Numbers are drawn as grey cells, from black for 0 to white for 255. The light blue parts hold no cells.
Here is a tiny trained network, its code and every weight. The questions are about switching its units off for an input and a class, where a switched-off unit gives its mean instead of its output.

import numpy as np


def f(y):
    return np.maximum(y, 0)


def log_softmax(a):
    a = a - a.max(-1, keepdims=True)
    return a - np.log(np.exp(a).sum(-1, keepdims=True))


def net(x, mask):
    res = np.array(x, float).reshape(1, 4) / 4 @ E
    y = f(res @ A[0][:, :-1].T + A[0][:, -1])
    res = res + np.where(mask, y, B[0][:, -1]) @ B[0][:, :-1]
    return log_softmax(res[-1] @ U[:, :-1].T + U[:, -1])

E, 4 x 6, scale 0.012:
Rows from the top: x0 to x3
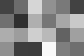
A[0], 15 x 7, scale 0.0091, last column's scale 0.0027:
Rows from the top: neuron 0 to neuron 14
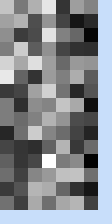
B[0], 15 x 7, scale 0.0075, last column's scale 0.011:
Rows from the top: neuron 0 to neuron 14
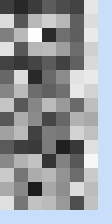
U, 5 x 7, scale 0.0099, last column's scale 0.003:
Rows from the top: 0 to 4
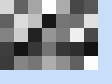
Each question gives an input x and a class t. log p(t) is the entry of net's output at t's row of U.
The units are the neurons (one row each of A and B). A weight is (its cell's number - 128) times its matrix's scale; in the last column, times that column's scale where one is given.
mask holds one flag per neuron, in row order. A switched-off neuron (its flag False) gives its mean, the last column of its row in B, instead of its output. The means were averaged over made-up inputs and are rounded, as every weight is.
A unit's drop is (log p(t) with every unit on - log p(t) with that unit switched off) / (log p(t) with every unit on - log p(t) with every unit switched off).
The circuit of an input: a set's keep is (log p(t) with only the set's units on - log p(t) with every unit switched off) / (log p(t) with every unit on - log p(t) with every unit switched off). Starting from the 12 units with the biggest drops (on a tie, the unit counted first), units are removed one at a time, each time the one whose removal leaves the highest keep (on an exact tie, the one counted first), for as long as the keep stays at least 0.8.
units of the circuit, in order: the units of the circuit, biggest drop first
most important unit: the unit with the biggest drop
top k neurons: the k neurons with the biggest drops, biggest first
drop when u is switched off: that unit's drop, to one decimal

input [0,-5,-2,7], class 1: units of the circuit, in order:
neuron 2; neuron 11
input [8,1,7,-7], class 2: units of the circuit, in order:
neuron 9; neuron 13
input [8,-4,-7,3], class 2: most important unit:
neuron 6
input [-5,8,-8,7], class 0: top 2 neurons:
neuron 12; neuron 7
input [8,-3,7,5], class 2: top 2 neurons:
neuron 6; neuron 13
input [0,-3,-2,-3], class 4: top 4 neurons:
neuron 2; neuron 11; neuron 14; neuron 12
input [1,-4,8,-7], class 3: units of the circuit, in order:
neuron 4; neuron 2
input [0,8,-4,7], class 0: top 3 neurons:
neuron 7; neuron 12; neuron 14
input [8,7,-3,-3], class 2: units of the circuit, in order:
neuron 9; neuron 13
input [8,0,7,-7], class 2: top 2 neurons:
neuron 9; neuron 13
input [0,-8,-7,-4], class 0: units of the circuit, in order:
neuron 1; neuron 3
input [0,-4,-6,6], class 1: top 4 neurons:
neuron 2; neuron 11; neuron 0; neuron 4
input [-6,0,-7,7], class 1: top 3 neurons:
neuron 2; neuron 11; neuron 5
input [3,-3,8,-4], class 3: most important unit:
neuron 4
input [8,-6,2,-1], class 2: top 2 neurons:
neuron 9; neuron 6
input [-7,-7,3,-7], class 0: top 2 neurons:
neuron 3; neuron 1
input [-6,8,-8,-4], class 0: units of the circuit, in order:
neuron 14; neuron 7
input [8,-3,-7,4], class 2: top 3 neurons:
neuron 6; neuron 13; neuron 9
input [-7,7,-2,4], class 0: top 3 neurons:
neuron 12; neuron 7; neuron 14
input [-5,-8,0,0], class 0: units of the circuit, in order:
neuron 1
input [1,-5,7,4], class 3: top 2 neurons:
neuron 0; neuron 4
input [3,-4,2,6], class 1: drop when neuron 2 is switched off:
0.3
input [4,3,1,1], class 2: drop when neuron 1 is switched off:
0.3
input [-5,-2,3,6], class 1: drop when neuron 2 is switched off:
0.4
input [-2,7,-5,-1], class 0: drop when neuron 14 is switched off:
0.1
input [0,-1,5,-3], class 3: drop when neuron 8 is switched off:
0.0
